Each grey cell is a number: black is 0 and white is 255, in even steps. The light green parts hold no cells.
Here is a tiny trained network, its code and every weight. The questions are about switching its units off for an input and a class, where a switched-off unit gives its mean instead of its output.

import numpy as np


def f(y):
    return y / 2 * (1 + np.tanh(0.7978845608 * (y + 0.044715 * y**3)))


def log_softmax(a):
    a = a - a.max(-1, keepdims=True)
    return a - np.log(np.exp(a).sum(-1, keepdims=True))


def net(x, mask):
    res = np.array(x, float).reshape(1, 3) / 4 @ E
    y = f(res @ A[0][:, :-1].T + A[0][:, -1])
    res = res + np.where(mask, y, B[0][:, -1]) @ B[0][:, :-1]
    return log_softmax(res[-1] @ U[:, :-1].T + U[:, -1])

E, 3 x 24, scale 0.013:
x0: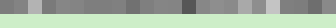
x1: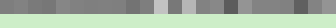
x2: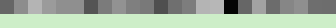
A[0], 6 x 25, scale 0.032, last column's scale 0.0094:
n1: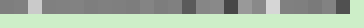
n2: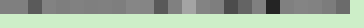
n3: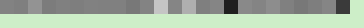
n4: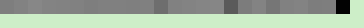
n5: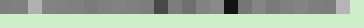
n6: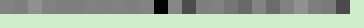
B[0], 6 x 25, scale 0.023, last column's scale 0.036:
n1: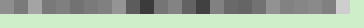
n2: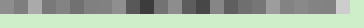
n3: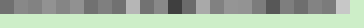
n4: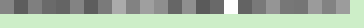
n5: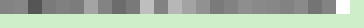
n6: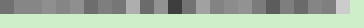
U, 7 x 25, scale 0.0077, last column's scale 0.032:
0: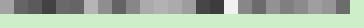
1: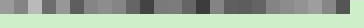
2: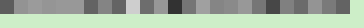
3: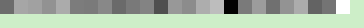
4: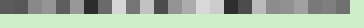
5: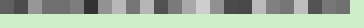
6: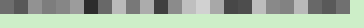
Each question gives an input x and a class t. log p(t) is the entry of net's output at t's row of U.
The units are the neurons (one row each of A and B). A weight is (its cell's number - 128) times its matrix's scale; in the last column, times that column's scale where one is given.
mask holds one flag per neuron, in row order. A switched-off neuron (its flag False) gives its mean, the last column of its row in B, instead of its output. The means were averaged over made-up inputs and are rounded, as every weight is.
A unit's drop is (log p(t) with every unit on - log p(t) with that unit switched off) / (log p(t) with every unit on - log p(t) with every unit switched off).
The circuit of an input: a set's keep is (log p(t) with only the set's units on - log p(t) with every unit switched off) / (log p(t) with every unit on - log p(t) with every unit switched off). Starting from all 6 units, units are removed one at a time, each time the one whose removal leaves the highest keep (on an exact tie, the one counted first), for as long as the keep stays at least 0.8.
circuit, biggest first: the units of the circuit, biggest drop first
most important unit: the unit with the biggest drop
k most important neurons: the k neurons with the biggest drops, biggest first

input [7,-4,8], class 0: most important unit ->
n5
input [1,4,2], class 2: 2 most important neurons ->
(n3; n2)
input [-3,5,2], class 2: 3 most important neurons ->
(n3; n1; n5)
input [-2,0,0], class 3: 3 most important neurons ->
(n1; n4; n2)
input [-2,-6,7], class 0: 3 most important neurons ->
(n5; n4; n3)
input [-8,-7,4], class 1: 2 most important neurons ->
(n2; n3)
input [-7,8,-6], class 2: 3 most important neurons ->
(n1; n5; n3)
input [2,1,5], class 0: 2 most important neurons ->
(n5; n4)
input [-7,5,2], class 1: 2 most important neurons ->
(n2; n6)
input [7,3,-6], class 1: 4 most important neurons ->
(n5; n4; n3; n6)
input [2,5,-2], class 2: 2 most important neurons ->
(n5; n2)
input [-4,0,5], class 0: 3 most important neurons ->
(n5; n4; n1)
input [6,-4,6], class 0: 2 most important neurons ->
(n5; n2)
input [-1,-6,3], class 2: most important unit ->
n6
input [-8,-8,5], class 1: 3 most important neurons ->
(n2; n3; n4)
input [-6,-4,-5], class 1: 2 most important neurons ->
(n5; n4)
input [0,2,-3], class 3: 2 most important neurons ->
(n4; n5)
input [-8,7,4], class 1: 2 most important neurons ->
(n2; n6)
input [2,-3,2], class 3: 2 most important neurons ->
(n3; n4)
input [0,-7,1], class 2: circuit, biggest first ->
(n6)
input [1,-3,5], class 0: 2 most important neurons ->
(n5; n4)
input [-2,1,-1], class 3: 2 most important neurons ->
(n1; n4)
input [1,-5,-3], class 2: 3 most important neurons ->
(n5; n2; n1)
